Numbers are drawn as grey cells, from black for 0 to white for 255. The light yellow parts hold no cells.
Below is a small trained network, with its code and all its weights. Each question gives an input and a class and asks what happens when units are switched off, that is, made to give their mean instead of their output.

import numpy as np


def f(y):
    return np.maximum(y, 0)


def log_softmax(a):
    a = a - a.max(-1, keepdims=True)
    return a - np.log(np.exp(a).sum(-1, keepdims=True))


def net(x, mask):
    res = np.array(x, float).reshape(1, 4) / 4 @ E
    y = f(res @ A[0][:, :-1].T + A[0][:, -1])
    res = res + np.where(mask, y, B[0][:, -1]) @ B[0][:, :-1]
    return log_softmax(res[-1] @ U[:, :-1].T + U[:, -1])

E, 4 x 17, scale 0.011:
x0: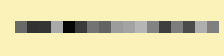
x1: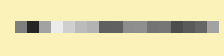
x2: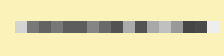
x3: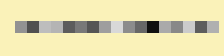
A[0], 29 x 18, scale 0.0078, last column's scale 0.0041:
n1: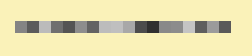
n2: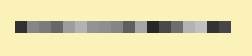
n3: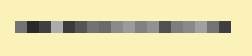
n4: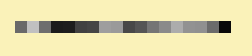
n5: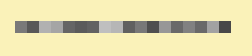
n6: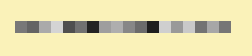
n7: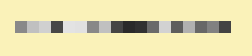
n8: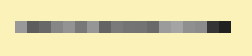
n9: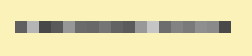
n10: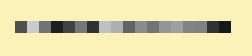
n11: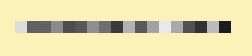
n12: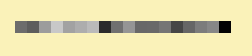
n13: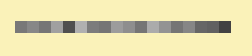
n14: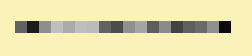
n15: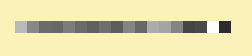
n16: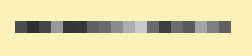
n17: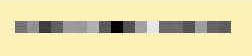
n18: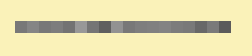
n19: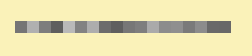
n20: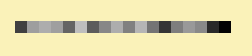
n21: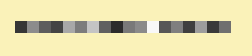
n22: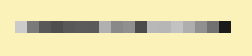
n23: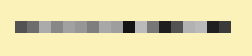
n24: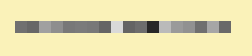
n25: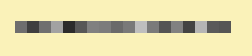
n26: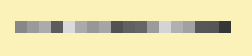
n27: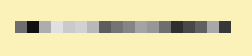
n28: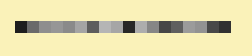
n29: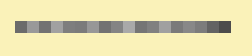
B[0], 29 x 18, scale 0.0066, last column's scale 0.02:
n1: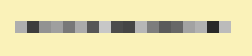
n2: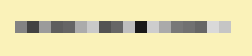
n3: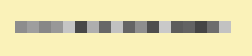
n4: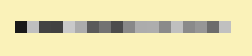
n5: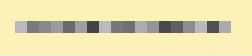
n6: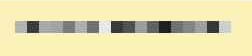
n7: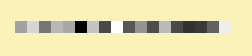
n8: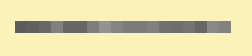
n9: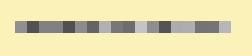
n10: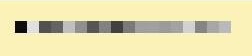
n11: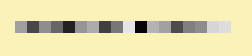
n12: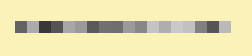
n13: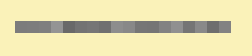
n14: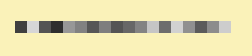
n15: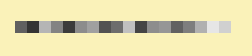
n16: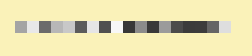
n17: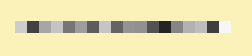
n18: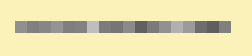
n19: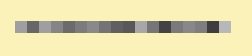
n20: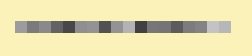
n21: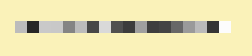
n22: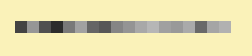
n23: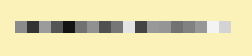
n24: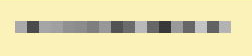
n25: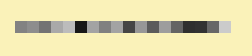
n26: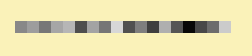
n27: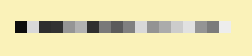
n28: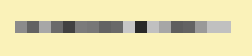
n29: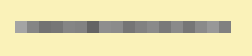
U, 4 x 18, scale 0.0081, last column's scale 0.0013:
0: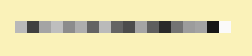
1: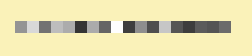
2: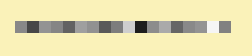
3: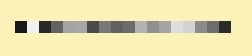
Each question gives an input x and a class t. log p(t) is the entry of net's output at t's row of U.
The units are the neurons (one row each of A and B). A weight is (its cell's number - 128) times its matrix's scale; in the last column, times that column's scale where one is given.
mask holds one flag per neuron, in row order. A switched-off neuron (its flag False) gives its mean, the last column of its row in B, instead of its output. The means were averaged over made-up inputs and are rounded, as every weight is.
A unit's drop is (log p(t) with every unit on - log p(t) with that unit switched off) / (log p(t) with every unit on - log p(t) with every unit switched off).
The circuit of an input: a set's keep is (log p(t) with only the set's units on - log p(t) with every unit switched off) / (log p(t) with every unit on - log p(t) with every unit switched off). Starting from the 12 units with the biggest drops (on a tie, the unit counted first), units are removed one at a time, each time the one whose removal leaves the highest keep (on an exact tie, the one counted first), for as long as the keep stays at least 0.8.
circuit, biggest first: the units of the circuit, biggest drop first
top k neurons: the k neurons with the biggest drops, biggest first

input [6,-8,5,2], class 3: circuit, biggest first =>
(n4)
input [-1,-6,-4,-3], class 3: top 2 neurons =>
(n10; n4)
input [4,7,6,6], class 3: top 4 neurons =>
(n27; n14; n21; n17)
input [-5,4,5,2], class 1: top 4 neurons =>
(n7; n23; n26; n2)
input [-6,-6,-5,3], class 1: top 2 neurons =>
(n7; n27)
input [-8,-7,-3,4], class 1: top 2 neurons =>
(n7; n26)
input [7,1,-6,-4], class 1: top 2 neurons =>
(n16; n25)
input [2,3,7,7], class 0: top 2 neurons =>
(n6; n1)
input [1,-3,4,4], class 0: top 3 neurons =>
(n6; n23; n1)
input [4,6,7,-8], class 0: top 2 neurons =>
(n21; n17)
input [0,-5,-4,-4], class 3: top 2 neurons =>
(n10; n4)
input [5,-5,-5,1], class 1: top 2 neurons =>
(n16; n27)
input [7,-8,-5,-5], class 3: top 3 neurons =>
(n10; n4; n7)
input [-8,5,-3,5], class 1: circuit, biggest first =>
(n7)
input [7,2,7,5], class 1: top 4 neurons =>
(n16; n3; n23; n25)
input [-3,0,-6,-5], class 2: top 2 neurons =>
(n23; n2)
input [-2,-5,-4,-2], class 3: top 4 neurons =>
(n10; n11; n4; n15)
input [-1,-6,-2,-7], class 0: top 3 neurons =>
(n21; n17; n27)
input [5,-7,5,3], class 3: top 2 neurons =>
(n4; n7)
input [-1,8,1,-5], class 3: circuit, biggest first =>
(n27)
